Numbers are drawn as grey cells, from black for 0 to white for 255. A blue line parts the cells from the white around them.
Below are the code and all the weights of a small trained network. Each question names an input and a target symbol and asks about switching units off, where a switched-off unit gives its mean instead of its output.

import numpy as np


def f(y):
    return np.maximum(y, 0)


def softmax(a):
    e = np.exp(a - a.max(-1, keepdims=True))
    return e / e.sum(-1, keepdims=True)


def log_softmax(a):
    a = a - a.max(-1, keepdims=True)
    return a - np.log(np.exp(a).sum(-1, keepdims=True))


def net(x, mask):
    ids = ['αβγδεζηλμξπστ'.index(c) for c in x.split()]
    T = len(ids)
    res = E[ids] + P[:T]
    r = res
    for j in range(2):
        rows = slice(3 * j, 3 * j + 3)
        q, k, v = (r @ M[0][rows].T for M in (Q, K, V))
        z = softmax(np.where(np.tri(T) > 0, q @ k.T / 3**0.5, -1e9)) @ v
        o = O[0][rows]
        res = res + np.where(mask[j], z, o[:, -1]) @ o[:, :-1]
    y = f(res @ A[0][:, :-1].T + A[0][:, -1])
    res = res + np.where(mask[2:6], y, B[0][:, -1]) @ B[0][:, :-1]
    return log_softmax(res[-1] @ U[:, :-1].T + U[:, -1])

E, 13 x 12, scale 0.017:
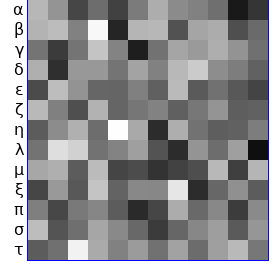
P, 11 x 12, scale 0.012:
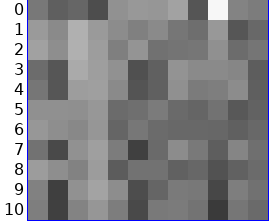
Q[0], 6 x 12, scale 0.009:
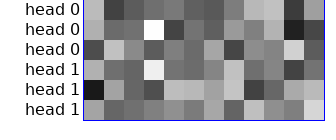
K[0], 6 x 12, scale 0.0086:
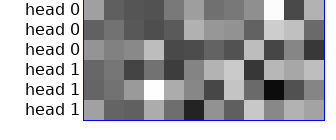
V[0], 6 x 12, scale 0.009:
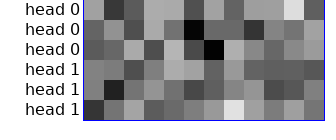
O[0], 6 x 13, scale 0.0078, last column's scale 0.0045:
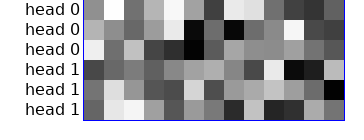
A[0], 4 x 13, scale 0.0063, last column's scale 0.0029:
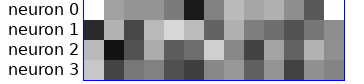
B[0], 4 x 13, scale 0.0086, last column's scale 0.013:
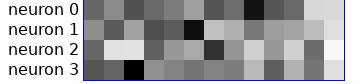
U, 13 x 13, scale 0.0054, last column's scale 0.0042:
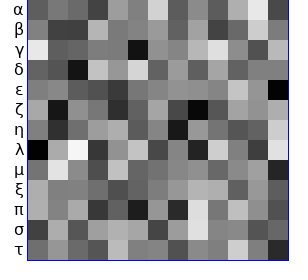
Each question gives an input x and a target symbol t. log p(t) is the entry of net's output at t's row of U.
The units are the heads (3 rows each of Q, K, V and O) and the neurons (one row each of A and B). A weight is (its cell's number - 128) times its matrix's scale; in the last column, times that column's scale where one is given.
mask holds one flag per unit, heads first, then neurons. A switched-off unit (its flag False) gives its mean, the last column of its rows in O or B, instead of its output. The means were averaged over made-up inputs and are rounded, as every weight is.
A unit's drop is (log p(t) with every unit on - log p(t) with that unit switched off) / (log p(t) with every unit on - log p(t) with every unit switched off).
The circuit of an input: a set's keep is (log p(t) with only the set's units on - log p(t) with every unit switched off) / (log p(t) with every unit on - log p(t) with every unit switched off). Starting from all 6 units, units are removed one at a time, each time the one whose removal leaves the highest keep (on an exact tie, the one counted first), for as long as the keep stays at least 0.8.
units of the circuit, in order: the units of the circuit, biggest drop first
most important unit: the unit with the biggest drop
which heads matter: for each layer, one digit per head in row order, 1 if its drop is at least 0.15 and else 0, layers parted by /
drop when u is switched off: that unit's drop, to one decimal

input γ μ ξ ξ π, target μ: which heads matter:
11
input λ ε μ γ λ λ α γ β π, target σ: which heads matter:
00
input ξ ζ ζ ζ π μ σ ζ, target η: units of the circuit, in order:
(head 1; head 0; neuron 1)
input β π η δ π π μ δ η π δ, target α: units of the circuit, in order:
(head 0; neuron 1)
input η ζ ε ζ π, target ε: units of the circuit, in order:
(head 0; neuron 3; neuron 2; neuron 0)
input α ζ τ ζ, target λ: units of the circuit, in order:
(head 0; neuron 3; neuron 2)
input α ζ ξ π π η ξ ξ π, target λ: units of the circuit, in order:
(head 0; neuron 2; head 1)
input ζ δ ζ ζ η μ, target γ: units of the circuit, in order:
(head 0; neuron 1; neuron 0; head 1)
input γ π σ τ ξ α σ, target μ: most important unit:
head 0
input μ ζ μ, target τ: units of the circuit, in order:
(head 0; head 1; neuron 2; neuron 0)
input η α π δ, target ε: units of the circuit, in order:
(head 0; neuron 3; neuron 0; neuron 2)
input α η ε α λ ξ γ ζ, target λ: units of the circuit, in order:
(head 0; neuron 2; neuron 3)
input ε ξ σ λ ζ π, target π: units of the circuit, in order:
(head 0; neuron 2)
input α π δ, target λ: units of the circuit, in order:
(head 0; neuron 3; head 1)
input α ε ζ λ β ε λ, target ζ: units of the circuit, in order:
(neuron 2)
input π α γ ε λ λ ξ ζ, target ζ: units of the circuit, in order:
(head 0; neuron 0)
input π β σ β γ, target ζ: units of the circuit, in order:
(neuron 0; head 0)
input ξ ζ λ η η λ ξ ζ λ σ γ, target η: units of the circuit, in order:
(head 1; head 0; neuron 1)
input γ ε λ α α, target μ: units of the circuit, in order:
(head 0; neuron 0)
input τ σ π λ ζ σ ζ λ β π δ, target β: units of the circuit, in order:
(head 1; neuron 2; neuron 1)
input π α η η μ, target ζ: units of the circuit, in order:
(head 0; neuron 0)
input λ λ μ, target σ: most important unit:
neuron 2
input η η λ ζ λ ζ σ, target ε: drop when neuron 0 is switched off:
0.2
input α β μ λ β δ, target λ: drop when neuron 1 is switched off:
0.0
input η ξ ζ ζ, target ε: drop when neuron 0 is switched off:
0.3
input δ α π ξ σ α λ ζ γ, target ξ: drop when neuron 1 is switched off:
0.3
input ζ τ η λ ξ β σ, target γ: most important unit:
head 0
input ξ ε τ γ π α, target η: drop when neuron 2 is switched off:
0.2
